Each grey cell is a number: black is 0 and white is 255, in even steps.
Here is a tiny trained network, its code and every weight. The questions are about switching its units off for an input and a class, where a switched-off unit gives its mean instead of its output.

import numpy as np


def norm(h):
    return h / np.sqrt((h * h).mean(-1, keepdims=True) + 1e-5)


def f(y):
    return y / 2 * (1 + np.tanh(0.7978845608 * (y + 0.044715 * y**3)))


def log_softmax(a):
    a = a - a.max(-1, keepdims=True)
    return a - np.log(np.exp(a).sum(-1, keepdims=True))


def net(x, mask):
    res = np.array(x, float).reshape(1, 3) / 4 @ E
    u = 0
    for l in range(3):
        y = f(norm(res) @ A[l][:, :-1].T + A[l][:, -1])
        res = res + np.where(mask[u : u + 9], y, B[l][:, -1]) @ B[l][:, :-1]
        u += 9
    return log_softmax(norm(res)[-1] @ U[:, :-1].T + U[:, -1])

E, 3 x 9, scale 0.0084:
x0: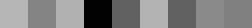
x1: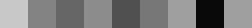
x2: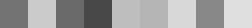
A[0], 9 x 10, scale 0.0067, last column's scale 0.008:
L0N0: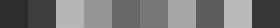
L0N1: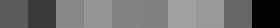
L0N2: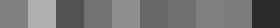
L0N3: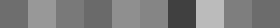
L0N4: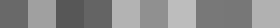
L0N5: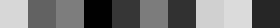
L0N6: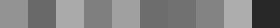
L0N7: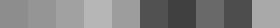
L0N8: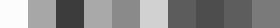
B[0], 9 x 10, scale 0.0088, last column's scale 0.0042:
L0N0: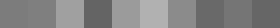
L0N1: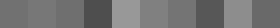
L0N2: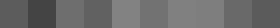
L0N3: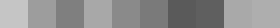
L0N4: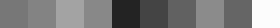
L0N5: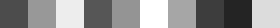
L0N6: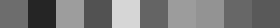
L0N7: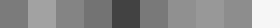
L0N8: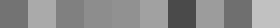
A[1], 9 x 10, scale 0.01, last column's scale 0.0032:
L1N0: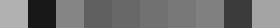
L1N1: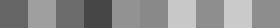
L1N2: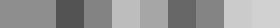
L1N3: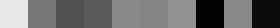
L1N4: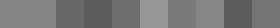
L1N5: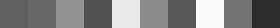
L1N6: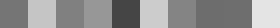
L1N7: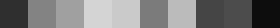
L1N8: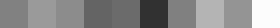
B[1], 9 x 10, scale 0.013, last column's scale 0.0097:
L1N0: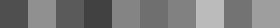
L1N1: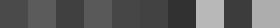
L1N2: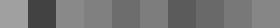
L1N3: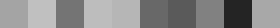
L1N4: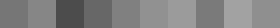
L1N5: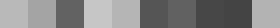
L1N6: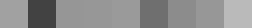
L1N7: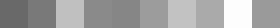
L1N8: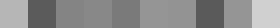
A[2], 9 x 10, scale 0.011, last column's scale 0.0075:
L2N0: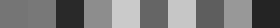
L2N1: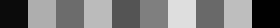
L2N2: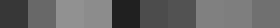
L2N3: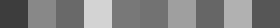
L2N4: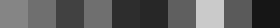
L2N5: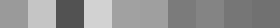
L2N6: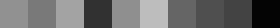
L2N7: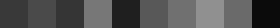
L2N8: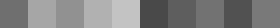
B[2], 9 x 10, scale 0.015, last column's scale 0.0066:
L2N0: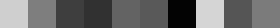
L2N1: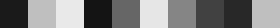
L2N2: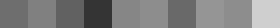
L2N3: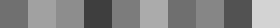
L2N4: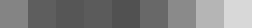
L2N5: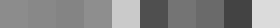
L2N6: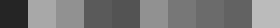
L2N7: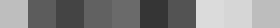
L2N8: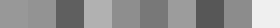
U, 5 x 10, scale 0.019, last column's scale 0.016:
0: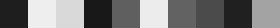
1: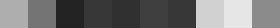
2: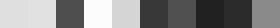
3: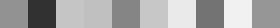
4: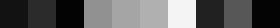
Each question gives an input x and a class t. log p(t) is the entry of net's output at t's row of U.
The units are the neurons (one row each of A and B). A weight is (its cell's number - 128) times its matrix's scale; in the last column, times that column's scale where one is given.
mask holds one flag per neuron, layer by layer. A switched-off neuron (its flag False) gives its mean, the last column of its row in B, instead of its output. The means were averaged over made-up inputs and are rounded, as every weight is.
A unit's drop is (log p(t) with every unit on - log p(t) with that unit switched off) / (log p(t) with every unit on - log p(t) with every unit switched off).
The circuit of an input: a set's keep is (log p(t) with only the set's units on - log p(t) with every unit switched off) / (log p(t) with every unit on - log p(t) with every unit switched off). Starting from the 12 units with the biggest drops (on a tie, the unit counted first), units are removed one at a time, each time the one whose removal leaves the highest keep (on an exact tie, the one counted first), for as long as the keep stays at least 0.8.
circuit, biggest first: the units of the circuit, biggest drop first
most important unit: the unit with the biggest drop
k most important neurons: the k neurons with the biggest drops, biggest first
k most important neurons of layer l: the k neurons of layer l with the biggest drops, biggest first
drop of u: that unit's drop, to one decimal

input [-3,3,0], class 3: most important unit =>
L1N6
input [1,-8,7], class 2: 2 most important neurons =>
[L1N5 L0N7]
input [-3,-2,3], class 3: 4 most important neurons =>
[L1N8 L0N4 L1N0 L1N4]
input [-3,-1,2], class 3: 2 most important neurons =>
[L1N8 L0N4]
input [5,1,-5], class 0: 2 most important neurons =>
[L0N5 L1N1]
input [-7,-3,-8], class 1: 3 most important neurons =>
[L0N5 L0N7 L2N7]
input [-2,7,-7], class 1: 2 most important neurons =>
[L1N0 L1N5]
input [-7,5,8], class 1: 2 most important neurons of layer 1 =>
[L1N1 L1N2]
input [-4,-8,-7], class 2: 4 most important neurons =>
[L0N4 L1N5 L1N1 L2N8]
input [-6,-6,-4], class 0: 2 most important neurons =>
[L1N7 L1N3]
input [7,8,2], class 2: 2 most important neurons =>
[L1N3 L2N1]
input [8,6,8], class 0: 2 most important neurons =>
[L0N5 L2N6]
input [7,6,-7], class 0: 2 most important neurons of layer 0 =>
[L0N5 L0N4]
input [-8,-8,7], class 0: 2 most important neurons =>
[L1N7 L0N4]
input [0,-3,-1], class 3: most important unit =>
L0N3
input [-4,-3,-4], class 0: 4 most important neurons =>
[L0N4 L1N1 L1N5 L1N6]
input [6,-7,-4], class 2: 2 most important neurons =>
[L1N5 L0N4]
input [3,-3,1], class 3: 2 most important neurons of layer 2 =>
[L2N1 L2N3]
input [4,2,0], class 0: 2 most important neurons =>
[L0N5 L2N6]
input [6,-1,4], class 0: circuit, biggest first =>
[L0N5]
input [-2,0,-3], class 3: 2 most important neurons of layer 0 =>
[L0N7 L0N4]
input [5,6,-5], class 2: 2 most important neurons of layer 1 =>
[L1N3 L1N1]
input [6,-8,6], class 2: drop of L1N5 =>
1.3
